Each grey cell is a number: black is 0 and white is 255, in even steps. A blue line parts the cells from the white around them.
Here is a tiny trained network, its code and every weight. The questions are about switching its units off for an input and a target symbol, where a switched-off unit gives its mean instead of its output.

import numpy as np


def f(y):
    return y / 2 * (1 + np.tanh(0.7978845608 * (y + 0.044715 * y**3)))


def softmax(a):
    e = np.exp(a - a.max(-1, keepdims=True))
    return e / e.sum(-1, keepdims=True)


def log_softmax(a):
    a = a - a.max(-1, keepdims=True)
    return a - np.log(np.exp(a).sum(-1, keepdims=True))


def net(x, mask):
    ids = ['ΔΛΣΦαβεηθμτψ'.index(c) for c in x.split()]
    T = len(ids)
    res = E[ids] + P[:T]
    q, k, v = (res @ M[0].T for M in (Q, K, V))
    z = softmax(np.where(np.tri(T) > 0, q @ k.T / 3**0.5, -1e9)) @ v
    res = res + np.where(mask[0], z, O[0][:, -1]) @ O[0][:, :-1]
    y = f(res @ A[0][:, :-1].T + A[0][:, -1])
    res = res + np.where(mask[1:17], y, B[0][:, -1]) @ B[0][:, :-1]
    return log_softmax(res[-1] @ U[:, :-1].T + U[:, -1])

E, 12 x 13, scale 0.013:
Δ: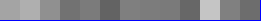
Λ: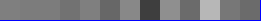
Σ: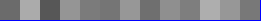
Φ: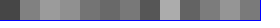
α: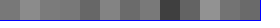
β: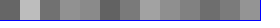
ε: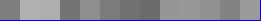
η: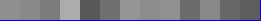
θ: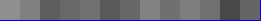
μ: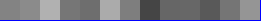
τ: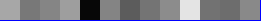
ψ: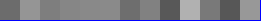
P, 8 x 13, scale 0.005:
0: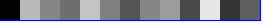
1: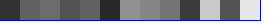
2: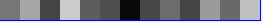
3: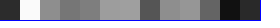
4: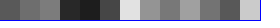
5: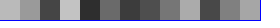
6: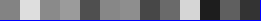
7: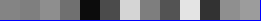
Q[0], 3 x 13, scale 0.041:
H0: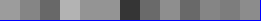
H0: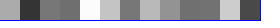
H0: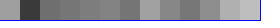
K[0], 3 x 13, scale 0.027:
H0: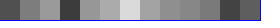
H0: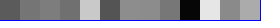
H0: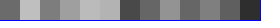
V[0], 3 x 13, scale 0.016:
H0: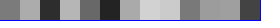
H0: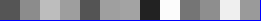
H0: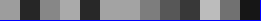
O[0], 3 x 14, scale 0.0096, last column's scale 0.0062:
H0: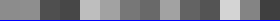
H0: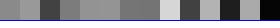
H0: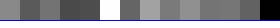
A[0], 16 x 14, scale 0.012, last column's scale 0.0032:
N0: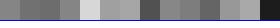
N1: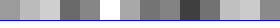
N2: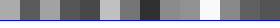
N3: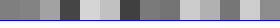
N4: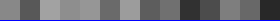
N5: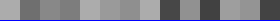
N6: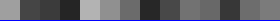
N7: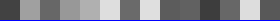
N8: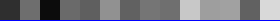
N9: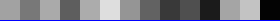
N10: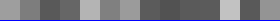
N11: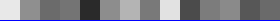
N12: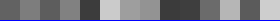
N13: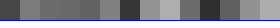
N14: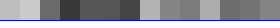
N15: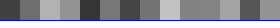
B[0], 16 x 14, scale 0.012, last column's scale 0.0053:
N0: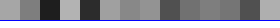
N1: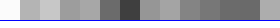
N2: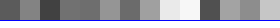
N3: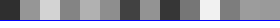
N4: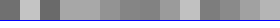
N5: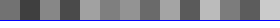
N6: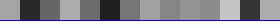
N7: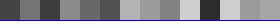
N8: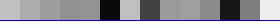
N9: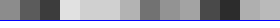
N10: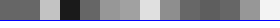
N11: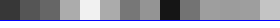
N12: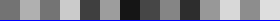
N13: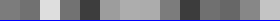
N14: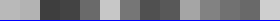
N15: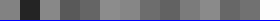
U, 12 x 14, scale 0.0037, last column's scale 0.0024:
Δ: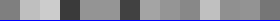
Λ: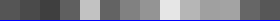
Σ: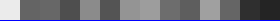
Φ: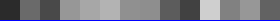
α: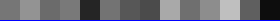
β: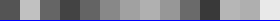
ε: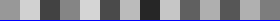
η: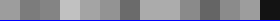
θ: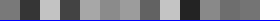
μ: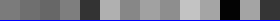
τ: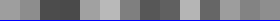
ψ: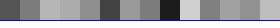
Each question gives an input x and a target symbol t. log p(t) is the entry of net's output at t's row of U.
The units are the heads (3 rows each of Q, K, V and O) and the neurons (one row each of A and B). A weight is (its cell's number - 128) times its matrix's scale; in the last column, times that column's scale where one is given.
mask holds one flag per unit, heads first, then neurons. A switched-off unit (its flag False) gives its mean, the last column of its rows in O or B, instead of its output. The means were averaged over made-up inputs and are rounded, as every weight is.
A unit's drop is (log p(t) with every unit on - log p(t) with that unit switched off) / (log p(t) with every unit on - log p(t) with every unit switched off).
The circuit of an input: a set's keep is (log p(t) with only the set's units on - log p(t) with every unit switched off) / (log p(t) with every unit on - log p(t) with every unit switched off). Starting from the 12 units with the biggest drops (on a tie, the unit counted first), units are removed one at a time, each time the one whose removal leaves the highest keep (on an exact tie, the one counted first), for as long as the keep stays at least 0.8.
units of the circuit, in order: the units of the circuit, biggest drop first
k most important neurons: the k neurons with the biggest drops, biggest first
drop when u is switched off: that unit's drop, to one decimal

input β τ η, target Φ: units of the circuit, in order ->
[H0; N11]
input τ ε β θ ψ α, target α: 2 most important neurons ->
[N12; N6]
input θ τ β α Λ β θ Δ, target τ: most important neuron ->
[N14]
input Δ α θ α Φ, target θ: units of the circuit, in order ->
[H0; N5; N10]
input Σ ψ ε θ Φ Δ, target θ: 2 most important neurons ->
[N5; N10]
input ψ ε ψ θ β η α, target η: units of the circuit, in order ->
[H0; N9; N1]
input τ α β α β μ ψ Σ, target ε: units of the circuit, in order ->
[H0; N8; N10]
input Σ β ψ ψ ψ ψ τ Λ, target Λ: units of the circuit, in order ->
[H0; N2; N6]
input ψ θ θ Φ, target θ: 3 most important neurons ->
[N10; N5; N15]
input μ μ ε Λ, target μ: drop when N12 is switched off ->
0.0
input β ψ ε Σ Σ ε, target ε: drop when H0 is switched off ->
1.1
